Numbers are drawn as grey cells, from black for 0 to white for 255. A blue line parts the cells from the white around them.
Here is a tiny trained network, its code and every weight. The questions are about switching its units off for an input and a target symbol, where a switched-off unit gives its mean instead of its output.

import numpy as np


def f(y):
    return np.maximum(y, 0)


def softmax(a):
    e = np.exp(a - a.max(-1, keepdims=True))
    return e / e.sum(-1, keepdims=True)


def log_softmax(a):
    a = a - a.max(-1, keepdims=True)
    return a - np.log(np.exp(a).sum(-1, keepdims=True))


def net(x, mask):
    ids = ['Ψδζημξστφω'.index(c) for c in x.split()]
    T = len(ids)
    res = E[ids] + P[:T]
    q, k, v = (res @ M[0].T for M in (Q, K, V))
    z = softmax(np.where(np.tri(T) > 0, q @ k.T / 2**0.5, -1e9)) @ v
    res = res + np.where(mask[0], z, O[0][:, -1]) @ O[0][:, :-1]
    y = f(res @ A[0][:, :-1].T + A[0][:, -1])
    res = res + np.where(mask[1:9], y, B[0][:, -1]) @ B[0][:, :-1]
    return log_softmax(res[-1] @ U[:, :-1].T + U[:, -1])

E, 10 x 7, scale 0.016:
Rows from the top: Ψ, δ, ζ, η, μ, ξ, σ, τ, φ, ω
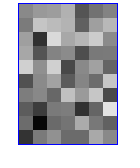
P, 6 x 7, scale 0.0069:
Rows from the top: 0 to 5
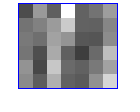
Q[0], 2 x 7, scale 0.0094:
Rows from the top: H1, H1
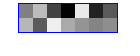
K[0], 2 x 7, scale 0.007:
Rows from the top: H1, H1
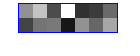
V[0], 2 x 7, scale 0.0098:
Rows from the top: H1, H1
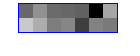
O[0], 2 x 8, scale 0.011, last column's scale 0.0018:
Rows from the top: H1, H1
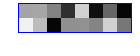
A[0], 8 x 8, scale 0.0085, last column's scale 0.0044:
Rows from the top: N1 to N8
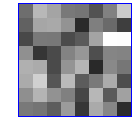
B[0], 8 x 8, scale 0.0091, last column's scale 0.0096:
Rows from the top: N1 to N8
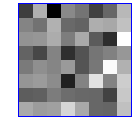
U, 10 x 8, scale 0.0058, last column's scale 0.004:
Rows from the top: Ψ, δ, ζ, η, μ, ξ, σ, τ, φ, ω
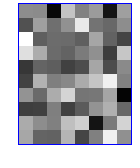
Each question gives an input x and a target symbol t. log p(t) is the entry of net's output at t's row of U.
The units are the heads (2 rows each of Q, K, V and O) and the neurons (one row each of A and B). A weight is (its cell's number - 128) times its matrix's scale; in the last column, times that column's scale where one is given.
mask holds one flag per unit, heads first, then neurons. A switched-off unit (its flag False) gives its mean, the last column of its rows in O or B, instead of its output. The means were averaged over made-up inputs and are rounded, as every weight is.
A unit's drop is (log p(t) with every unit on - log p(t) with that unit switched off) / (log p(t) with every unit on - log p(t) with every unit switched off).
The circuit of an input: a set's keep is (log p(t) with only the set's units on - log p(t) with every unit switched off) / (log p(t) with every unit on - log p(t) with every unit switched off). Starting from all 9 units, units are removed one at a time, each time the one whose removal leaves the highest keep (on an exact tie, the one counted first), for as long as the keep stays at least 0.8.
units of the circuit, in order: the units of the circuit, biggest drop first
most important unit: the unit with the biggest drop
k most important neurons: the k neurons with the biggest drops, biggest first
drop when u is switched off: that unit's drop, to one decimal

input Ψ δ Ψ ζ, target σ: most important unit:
H1
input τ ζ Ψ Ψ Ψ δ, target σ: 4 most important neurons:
(N8, N2, N1, N3)
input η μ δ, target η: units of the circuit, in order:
(H1, N6, N3, N5)
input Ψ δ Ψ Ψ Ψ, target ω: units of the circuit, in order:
(H1, N5, N3)
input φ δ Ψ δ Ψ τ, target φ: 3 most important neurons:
(N3, N6, N2)
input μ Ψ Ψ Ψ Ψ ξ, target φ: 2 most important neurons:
(N3, N6)
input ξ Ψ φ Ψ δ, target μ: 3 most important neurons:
(N8, N1, N5)
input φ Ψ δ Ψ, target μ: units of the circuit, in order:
(H1, N8)
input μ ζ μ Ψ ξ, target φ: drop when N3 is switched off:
0.4
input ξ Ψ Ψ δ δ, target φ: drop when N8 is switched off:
-0.2
